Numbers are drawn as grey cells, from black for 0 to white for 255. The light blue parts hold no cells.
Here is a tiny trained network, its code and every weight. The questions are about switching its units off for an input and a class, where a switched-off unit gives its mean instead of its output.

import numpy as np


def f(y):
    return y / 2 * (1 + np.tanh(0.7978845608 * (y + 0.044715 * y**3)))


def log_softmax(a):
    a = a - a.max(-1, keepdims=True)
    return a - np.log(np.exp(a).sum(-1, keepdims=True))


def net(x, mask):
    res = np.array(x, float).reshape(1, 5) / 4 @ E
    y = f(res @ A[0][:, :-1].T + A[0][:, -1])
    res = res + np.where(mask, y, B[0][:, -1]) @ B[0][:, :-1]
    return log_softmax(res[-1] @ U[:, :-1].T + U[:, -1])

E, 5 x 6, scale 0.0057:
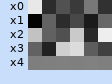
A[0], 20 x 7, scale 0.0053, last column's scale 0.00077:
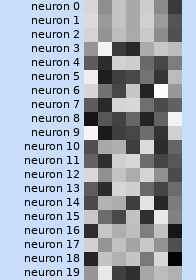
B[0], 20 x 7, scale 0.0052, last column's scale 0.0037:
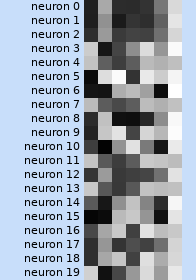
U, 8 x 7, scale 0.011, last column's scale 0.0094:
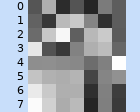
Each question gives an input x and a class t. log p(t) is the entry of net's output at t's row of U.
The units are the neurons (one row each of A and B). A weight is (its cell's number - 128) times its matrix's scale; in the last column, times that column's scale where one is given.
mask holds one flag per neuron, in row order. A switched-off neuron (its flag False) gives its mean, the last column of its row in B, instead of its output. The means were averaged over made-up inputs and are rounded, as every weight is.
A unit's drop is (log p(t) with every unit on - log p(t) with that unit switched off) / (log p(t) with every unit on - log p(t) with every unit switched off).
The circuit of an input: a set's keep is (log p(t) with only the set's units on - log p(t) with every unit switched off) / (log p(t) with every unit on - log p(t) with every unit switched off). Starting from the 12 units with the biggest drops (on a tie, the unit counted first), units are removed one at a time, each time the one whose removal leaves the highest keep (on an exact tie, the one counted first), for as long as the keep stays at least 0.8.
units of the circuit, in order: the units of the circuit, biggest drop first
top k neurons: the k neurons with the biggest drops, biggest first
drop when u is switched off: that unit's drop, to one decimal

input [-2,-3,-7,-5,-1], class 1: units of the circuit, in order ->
(neuron 10; neuron 14)
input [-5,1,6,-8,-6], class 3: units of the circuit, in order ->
(neuron 3)
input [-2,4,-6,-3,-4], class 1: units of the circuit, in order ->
(neuron 10; neuron 14)
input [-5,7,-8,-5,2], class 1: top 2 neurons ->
(neuron 10; neuron 14)
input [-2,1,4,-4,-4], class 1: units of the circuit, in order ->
(neuron 6; neuron 15; neuron 8)
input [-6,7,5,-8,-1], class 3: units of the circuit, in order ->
(neuron 3; neuron 19)
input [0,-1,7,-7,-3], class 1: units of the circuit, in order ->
(neuron 6; neuron 15)
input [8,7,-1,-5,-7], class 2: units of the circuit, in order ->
(neuron 5; neuron 9)
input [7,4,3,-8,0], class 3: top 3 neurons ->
(neuron 3; neuron 19; neuron 18)
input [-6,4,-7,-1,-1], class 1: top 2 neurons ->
(neuron 10; neuron 14)
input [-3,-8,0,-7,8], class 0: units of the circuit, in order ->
(neuron 1; neuron 0)
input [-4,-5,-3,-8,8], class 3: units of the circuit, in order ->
(neuron 3; neuron 19)
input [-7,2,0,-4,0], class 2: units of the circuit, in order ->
(neuron 18; neuron 16)
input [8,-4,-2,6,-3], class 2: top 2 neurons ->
(neuron 5; neuron 9)
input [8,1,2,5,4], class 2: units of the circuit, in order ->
(neuron 5; neuron 9)
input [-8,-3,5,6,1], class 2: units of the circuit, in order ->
(neuron 18)
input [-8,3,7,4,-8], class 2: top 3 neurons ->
(neuron 18; neuron 16; neuron 10)
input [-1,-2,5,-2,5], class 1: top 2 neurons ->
(neuron 6; neuron 15)
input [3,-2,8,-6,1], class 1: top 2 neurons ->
(neuron 6; neuron 15)
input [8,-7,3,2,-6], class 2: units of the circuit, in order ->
(neuron 5)
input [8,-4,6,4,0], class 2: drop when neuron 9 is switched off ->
0.4
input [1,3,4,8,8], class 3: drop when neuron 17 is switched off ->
0.0
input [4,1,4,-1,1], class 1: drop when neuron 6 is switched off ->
0.5
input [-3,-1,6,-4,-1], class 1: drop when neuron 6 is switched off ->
0.3
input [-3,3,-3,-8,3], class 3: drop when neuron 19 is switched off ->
0.1
